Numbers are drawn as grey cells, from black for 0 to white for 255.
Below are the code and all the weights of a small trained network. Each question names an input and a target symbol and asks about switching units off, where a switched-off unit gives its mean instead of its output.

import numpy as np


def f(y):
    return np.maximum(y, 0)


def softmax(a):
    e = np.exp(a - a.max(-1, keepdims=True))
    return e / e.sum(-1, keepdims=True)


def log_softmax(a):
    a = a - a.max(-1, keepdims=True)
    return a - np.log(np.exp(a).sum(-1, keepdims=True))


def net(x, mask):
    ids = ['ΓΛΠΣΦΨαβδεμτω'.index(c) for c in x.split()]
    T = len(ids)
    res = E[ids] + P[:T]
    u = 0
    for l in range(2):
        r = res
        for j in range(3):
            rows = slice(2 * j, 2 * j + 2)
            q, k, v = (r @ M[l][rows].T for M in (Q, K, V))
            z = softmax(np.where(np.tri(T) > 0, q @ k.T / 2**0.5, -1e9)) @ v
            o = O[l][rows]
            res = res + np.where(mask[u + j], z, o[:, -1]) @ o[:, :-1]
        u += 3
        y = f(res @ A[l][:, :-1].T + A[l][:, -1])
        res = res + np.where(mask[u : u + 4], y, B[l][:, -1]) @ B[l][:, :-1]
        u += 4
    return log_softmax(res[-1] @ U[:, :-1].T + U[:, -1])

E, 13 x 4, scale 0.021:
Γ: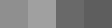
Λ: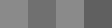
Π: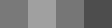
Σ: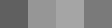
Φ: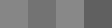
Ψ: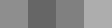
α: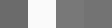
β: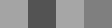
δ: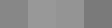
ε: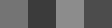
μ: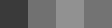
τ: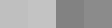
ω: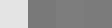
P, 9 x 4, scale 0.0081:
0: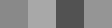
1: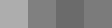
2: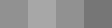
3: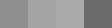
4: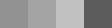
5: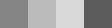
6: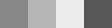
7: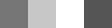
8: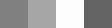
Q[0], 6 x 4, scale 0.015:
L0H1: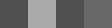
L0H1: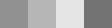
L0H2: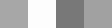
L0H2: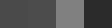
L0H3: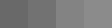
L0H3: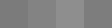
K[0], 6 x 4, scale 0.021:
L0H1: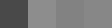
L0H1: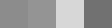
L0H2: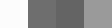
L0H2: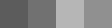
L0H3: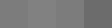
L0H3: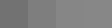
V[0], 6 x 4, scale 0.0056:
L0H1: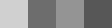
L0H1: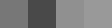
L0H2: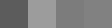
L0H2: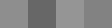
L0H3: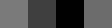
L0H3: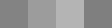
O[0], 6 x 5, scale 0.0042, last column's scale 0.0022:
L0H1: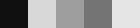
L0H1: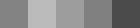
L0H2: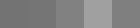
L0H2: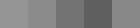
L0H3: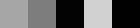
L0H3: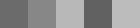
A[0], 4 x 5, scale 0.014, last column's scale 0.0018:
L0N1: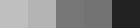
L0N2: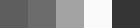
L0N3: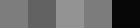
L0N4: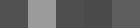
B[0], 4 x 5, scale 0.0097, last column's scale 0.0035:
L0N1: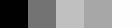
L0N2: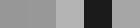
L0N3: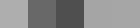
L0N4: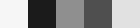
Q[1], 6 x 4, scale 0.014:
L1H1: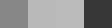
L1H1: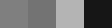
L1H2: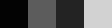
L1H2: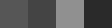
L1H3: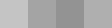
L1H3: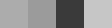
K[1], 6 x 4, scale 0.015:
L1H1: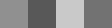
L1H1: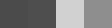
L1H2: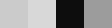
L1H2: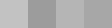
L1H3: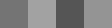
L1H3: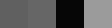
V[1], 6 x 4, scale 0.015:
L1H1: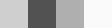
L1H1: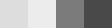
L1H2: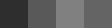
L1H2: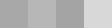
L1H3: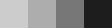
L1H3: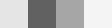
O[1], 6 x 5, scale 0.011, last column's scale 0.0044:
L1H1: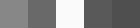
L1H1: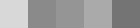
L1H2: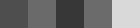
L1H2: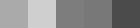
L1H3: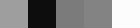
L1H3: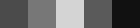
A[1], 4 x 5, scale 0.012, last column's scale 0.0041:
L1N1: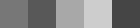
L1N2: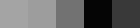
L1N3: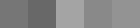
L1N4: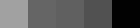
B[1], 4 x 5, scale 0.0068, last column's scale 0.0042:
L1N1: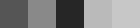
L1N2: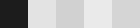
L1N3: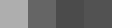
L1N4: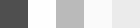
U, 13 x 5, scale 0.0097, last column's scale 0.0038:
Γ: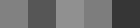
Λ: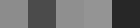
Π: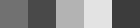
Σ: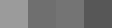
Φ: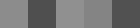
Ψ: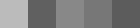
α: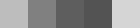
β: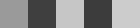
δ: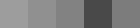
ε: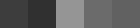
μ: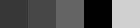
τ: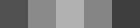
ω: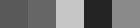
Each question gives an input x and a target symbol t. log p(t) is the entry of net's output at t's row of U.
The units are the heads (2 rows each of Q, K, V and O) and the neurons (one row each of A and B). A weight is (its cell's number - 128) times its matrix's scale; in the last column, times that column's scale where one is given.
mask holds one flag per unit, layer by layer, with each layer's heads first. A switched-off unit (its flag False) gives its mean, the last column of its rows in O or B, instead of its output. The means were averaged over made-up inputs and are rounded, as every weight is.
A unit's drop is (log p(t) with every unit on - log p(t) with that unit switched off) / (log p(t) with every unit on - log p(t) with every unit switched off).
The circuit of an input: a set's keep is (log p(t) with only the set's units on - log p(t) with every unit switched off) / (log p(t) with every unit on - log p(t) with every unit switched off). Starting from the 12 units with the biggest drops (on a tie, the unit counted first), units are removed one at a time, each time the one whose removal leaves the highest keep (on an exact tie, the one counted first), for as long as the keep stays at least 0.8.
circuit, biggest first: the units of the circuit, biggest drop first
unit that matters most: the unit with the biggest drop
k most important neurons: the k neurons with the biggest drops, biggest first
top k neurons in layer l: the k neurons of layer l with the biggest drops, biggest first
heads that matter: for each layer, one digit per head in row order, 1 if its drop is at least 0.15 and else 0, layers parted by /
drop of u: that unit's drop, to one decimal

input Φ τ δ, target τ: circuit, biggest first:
[L0N1; L1H3; L1H2; L1N2]
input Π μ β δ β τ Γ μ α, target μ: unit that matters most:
L0N4
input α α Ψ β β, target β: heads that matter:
000 / 101
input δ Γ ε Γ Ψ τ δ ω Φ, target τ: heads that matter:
000 / 011
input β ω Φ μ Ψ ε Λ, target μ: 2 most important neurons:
[L0N2; L0N4]
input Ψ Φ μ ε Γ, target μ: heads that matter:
000 / 110
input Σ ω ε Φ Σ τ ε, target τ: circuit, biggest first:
[L0N1; L1N2; L1H2; L1H3]
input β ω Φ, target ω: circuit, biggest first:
[L1H1; L1H3]
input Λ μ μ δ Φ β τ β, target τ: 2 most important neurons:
[L0N1; L1N2]
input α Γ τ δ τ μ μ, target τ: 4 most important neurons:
[L1N2; L0N1; L0N2; L1N3]
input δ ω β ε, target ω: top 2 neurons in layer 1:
[L1N2; L1N1]
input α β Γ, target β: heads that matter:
000 / 100
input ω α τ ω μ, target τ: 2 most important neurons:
[L0N1; L1N2]
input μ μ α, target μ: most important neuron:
[L1N4]
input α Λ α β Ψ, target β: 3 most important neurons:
[L0N2; L0N1; L1N4]
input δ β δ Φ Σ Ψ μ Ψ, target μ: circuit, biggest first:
[L1H2; L0N2]
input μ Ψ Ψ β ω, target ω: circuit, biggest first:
[L1H3; L1H1]
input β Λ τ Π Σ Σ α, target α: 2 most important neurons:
[L0N1; L0N4]
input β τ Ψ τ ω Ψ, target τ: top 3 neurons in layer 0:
[L0N1; L0N4; L0N2]
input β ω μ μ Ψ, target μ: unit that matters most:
L1H2
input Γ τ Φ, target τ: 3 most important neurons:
[L0N1; L1N2; L1N3]
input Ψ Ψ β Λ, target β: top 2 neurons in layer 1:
[L1N4; L1N3]
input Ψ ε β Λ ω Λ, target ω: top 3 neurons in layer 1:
[L1N2; L1N4; L1N1]
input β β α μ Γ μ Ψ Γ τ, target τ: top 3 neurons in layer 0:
[L0N1; L0N4; L0N3]
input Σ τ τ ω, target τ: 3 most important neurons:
[L0N1; L0N4; L1N2]
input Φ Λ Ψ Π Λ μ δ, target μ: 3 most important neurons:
[L0N4; L1N4; L1N2]
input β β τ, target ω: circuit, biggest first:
[L1H1]
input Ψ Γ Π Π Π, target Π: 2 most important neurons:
[L1N4; L0N4]
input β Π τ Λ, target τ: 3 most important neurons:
[L0N1; L1N2; L1N3]
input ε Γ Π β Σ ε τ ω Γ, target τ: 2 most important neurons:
[L0N1; L1N2]
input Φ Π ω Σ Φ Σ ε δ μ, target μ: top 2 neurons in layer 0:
[L0N2; L0N4]
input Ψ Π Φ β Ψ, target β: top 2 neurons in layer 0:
[L0N2; L0N1]
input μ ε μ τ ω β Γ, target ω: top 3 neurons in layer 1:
[L1N2; L1N4; L1N1]
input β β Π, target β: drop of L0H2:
-0.1
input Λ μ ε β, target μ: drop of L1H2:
0.3
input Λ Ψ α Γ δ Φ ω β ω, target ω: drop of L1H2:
0.1
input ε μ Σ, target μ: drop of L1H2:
0.4
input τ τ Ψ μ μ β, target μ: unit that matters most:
L1H2
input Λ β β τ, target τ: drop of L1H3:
0.4
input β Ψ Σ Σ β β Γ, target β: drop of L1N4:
0.1
